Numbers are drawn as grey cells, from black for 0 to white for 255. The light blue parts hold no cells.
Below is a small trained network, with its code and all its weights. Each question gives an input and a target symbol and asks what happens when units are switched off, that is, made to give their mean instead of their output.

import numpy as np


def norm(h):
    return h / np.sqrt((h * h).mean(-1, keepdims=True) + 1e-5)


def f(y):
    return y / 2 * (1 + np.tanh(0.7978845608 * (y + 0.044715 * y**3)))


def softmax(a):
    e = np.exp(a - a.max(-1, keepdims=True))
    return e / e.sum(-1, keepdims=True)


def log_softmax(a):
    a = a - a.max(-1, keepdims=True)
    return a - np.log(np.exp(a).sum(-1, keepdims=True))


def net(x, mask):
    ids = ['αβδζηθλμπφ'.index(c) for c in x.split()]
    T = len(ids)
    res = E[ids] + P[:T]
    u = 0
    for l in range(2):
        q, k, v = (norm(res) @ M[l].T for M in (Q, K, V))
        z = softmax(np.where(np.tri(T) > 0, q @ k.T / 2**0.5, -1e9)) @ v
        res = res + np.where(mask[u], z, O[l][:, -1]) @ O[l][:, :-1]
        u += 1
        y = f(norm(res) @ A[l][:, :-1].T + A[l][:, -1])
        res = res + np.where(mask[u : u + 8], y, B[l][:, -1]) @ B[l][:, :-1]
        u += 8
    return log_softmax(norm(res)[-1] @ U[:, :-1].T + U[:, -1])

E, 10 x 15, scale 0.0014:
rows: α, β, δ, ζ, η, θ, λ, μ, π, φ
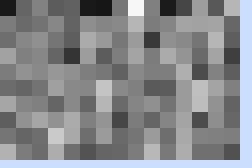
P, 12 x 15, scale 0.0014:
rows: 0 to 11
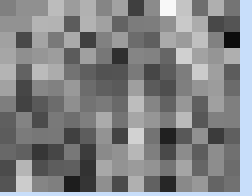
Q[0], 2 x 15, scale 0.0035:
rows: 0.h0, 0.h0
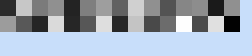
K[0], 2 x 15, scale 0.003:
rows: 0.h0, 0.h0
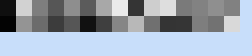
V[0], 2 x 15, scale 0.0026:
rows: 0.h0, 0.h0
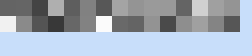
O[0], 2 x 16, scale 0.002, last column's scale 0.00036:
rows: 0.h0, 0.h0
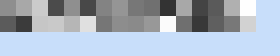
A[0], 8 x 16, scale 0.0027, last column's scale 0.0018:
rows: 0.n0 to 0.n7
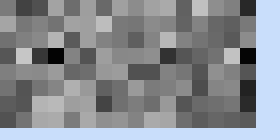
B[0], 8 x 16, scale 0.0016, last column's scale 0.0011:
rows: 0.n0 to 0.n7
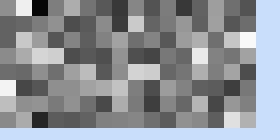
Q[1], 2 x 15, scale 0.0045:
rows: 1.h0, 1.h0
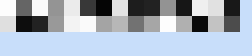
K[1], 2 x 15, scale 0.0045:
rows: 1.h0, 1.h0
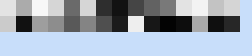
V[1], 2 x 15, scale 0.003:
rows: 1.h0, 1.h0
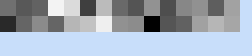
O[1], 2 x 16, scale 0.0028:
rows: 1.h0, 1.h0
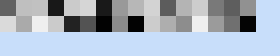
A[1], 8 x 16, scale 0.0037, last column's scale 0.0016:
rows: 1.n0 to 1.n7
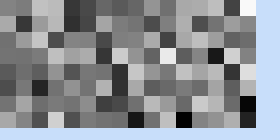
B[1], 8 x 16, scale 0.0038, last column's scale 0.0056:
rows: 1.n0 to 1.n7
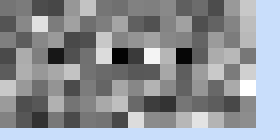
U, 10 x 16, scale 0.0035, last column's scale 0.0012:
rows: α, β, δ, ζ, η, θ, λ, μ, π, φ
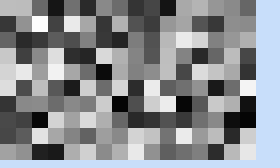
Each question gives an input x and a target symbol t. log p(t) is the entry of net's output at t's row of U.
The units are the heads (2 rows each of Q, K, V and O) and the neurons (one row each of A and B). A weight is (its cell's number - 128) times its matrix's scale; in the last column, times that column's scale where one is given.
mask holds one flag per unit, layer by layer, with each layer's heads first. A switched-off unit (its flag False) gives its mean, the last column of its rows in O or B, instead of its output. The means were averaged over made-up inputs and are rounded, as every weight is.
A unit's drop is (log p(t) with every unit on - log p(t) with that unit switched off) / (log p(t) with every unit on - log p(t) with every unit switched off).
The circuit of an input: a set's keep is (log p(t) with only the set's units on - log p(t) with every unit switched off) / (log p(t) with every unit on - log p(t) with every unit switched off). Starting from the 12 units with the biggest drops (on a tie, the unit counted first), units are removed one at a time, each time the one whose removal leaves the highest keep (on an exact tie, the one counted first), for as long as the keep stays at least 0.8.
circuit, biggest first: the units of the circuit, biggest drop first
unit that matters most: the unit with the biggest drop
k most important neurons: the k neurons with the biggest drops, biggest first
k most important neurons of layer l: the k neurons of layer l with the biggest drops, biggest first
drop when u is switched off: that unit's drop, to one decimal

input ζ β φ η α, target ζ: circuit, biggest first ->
[1.h0]
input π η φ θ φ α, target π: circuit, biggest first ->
[1.h0, 1.n2, 1.n0]
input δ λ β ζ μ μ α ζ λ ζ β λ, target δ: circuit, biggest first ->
[1.h0, 1.n7, 1.n0]
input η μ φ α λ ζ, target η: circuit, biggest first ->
[1.n4, 1.n5]
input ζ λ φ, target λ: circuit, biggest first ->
[1.n3, 0.h0]
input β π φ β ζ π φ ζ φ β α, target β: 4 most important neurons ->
[0.n3, 1.n1, 1.n5, 1.n0]
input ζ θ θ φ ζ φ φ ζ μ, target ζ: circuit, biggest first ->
[1.h0, 1.n5]
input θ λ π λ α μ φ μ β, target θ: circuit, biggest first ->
[1.h0, 1.n0]
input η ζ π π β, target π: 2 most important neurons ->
[1.n2, 1.n5]
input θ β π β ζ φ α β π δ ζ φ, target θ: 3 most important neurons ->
[1.n0, 1.n2, 1.n6]
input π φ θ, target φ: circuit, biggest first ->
[1.h0, 1.n5]
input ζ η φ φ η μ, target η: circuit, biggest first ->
[0.h0, 1.n5, 1.n4]
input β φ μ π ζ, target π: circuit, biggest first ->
[1.h0, 1.n2]
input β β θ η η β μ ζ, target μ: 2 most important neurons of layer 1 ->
[1.n6, 1.n5]
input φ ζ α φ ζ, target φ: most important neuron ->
[1.n5]
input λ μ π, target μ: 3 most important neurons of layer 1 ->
[1.n6, 1.n5, 1.n0]
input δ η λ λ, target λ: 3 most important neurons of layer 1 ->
[1.n3, 1.n5, 1.n1]
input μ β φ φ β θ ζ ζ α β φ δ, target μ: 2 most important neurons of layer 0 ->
[0.n3, 0.n2]
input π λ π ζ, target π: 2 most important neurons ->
[1.n2, 1.n5]
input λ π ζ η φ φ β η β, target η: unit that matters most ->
1.n4
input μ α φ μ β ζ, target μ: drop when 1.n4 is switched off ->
0.2
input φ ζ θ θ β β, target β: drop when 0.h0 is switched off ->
0.2
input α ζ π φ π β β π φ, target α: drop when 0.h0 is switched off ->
1.3
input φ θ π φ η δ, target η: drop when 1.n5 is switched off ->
0.1
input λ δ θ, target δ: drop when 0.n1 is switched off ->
0.0
